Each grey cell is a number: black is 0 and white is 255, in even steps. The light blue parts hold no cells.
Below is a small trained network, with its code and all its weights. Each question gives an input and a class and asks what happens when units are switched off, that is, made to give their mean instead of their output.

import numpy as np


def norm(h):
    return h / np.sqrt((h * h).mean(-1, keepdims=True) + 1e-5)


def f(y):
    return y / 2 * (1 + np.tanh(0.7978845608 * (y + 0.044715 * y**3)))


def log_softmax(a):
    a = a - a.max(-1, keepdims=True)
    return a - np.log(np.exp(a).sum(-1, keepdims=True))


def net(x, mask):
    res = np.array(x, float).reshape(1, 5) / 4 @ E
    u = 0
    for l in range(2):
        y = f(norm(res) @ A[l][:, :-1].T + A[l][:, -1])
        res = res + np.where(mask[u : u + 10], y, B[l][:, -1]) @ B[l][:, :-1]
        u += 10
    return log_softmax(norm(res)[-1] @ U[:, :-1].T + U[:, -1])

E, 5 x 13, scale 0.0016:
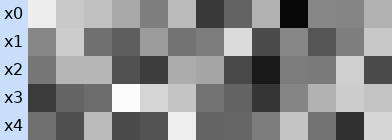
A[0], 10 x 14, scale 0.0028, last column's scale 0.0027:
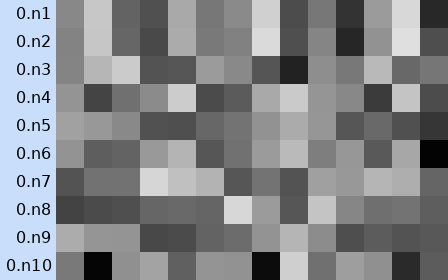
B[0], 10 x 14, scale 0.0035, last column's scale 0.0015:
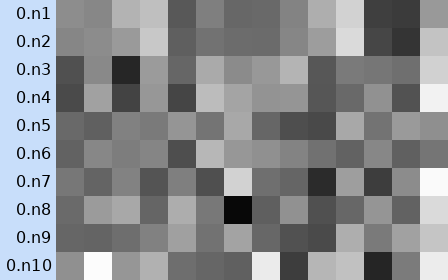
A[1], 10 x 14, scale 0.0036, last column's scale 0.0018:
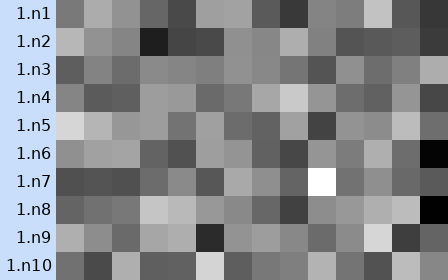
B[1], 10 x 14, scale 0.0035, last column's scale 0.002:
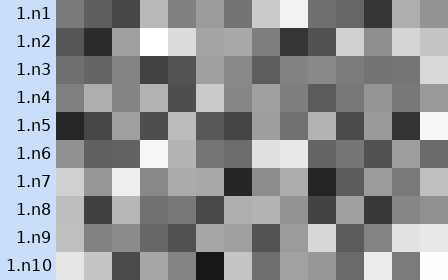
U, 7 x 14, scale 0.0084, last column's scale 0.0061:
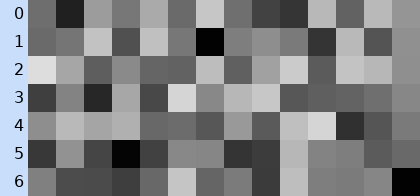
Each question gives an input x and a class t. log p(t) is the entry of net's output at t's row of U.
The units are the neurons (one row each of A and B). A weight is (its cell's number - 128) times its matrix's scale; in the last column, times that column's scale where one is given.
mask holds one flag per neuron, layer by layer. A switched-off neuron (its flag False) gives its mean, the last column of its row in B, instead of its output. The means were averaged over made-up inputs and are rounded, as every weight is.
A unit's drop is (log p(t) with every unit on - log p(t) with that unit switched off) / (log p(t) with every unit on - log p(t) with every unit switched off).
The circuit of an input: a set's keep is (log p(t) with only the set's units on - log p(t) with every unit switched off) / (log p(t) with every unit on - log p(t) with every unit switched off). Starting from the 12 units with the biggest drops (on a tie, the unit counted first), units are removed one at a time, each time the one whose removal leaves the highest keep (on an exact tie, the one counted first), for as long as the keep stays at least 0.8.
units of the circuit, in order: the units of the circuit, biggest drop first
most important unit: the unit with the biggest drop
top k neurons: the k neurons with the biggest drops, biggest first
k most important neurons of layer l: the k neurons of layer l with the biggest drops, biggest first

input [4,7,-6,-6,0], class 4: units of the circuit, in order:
(0.n2)
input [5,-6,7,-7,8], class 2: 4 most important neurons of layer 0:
(0.n7; 0.n4; 0.n2; 0.n8)
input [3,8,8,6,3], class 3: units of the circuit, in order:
(0.n3; 1.n1)
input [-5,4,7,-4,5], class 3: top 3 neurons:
(1.n1; 0.n3; 1.n5)
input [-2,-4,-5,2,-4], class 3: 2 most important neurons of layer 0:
(0.n4; 0.n6)
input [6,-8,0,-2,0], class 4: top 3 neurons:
(0.n10; 0.n8; 1.n7)
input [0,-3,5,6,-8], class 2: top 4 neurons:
(1.n9; 1.n2; 0.n9; 0.n5)
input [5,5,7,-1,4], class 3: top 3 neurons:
(0.n3; 1.n1; 0.n8)
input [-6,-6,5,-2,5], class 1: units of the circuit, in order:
(1.n7; 0.n7)
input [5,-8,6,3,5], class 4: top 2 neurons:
(0.n10; 0.n4)
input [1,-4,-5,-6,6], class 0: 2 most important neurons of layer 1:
(1.n2; 1.n9)
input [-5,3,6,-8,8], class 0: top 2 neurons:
(1.n2; 1.n9)
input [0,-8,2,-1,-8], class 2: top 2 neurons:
(1.n9; 0.n2)
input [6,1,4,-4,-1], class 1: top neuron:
(1.n5)
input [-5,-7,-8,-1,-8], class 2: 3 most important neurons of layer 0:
(0.n3; 0.n2; 0.n1)
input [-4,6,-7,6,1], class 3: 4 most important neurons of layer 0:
(0.n4; 0.n9; 0.n10; 0.n5)
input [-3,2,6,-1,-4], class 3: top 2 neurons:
(1.n1; 1.n10)
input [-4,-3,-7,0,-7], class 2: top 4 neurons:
(1.n9; 0.n3; 1.n5; 1.n1)
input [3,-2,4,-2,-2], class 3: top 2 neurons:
(1.n1; 0.n8)
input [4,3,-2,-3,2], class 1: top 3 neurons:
(1.n5; 0.n7; 0.n10)
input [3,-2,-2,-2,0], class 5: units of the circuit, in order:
(1.n7; 1.n6; 1.n1)
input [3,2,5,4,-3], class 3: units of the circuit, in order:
(1.n1)
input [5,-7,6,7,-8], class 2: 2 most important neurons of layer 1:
(1.n9; 1.n2)
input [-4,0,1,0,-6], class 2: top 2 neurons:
(1.n9; 1.n5)
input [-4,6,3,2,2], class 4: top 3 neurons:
(0.n2; 0.n1; 1.n5)
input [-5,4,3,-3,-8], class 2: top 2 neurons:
(1.n9; 1.n5)
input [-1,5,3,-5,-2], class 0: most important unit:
0.n10
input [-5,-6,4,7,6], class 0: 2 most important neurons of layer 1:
(1.n8; 1.n9)
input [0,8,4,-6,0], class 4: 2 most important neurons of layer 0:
(0.n2; 0.n1)
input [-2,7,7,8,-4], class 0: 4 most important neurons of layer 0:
(0.n7; 0.n4; 0.n10; 0.n6)
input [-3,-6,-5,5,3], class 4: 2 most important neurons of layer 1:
(1.n2; 1.n1)
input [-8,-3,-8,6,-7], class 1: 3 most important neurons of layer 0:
(0.n3; 0.n8; 0.n9)
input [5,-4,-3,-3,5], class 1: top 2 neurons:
(1.n5; 1.n9)
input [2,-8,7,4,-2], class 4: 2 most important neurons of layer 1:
(1.n4; 1.n8)
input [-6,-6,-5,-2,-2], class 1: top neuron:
(1.n7)
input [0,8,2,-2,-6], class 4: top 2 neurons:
(0.n1; 0.n2)
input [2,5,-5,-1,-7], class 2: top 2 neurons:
(1.n9; 0.n10)
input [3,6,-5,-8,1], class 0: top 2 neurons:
(1.n2; 0.n10)
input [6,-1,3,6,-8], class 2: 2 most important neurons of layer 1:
(1.n9; 1.n2)
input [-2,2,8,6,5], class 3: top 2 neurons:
(1.n1; 0.n3)
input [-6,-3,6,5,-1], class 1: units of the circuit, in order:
(1.n7)
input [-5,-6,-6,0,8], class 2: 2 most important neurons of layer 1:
(1.n10; 1.n5)
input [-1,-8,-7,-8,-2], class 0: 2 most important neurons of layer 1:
(1.n2; 1.n1)
